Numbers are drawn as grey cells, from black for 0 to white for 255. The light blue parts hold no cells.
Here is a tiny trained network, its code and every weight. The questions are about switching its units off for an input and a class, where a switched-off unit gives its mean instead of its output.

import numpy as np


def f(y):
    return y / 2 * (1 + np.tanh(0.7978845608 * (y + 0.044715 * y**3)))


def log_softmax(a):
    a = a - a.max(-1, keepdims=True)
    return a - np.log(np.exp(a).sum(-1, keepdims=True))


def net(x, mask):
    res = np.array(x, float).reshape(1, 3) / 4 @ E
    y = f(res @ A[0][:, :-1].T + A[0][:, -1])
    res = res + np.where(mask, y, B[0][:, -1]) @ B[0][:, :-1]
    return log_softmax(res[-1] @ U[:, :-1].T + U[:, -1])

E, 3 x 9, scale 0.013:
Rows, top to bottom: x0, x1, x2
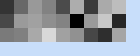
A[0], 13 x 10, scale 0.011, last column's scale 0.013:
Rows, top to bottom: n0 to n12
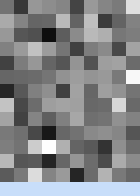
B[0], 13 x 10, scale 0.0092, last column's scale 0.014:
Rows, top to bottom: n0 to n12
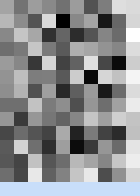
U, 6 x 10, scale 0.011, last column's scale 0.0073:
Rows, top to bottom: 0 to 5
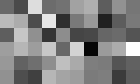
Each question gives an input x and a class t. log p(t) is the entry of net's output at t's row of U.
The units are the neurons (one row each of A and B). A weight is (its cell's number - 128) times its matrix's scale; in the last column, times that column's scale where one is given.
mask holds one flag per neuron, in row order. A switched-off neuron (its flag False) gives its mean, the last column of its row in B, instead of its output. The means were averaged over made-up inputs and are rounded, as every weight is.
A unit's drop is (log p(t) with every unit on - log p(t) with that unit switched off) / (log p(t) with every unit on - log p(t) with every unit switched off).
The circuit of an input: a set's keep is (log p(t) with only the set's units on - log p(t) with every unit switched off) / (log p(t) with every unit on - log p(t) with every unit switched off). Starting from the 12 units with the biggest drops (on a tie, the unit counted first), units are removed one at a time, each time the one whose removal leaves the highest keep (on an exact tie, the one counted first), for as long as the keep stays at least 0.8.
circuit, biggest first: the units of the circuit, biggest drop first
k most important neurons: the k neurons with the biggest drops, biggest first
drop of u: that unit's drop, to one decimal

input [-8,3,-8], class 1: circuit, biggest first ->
[n1]
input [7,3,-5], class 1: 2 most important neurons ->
[n4 n6]
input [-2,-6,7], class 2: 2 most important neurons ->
[n10 n12]
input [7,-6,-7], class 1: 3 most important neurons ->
[n4 n6 n10]
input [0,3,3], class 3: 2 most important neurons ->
[n2 n9]
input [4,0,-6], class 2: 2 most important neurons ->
[n1 n2]
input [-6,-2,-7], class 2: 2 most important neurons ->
[n2 n4]
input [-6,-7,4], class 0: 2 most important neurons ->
[n11 n7]
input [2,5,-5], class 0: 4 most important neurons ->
[n12 n10 n3 n0]
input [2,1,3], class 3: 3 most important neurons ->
[n2 n9 n7]
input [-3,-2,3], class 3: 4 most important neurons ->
[n4 n6 n2 n9]
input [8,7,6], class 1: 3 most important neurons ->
[n6 n4 n11]
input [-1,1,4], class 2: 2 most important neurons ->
[n10 n5]
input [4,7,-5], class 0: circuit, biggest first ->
[n12]
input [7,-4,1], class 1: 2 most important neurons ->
[n4 n6]
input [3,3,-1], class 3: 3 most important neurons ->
[n11 n1 n7]
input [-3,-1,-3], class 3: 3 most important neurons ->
[n4 n6 n10]
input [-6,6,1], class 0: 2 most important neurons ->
[n12 n3]
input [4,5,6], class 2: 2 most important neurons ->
[n10 n11]
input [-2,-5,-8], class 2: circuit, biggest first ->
[n2]
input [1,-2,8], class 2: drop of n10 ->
0.5
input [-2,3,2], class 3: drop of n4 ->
0.2
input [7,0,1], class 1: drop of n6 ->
0.0
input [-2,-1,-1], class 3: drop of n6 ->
0.1
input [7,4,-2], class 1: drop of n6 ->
0.1
